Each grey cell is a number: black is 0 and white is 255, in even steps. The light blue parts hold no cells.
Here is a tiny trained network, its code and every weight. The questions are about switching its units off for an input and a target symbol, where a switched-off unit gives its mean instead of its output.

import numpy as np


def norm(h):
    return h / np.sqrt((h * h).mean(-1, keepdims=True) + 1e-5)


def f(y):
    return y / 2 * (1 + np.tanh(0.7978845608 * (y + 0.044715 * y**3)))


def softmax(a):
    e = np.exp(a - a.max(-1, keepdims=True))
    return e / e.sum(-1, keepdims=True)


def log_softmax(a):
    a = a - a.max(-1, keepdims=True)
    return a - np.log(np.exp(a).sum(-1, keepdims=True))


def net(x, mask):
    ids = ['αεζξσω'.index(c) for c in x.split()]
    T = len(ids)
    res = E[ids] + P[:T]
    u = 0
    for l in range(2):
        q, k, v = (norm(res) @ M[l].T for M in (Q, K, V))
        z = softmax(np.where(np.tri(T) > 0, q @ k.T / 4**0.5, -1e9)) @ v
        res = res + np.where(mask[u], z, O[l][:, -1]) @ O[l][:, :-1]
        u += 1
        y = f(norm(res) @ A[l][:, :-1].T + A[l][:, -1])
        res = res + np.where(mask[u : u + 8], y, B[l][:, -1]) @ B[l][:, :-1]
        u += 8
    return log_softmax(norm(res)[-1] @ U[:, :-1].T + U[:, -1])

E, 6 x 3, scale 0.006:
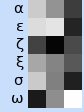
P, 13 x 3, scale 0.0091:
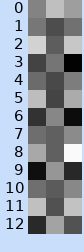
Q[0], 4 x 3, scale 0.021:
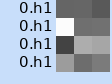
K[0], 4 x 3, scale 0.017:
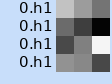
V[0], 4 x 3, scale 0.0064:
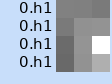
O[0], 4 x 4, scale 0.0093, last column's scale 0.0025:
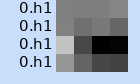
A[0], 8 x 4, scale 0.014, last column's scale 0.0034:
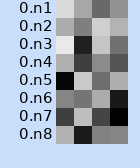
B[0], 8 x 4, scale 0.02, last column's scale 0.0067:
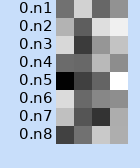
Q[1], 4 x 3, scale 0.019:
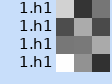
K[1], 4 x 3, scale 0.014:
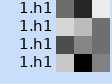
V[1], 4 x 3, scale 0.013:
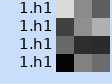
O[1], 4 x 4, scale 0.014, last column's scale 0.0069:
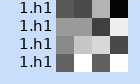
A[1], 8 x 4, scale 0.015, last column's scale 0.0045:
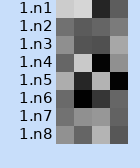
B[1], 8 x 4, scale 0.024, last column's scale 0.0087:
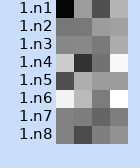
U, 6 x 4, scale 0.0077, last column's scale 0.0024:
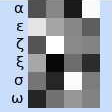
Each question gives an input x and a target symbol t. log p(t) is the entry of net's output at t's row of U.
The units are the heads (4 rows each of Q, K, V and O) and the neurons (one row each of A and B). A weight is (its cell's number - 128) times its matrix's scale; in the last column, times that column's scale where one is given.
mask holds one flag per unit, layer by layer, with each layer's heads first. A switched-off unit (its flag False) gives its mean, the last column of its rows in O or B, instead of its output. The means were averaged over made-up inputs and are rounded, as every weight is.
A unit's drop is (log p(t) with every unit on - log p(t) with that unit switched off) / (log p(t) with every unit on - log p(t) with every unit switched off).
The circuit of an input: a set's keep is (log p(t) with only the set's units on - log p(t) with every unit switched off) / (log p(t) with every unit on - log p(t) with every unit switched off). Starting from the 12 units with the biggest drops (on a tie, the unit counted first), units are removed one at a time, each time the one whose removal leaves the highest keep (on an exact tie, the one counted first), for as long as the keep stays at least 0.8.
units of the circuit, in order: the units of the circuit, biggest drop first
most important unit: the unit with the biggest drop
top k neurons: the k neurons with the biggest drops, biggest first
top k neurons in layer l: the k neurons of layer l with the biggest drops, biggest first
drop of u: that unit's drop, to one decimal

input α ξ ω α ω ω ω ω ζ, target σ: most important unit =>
1.n6
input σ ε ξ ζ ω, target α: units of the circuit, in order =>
0.h1, 0.n5, 1.n1
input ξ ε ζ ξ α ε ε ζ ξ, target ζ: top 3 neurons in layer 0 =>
0.n5, 0.n3, 0.n8
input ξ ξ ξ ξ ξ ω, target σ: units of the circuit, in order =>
0.n8, 0.h1
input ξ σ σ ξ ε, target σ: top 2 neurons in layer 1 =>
1.n1, 1.n4
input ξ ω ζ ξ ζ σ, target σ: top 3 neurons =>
1.n6, 0.n3, 0.n1
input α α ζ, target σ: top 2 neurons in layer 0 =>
0.n2, 0.n1
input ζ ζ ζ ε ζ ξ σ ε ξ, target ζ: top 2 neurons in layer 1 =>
1.n4, 1.n1
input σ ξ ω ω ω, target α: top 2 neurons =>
0.n5, 1.n1
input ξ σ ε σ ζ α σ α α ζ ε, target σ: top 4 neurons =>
0.n5, 0.n2, 1.n1, 0.n8
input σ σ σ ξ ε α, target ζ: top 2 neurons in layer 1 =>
1.n4, 1.n1
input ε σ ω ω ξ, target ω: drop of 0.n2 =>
1.0
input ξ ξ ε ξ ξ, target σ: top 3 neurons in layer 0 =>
0.n5, 0.n2, 0.n7
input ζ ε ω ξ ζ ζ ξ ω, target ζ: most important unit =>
0.h1
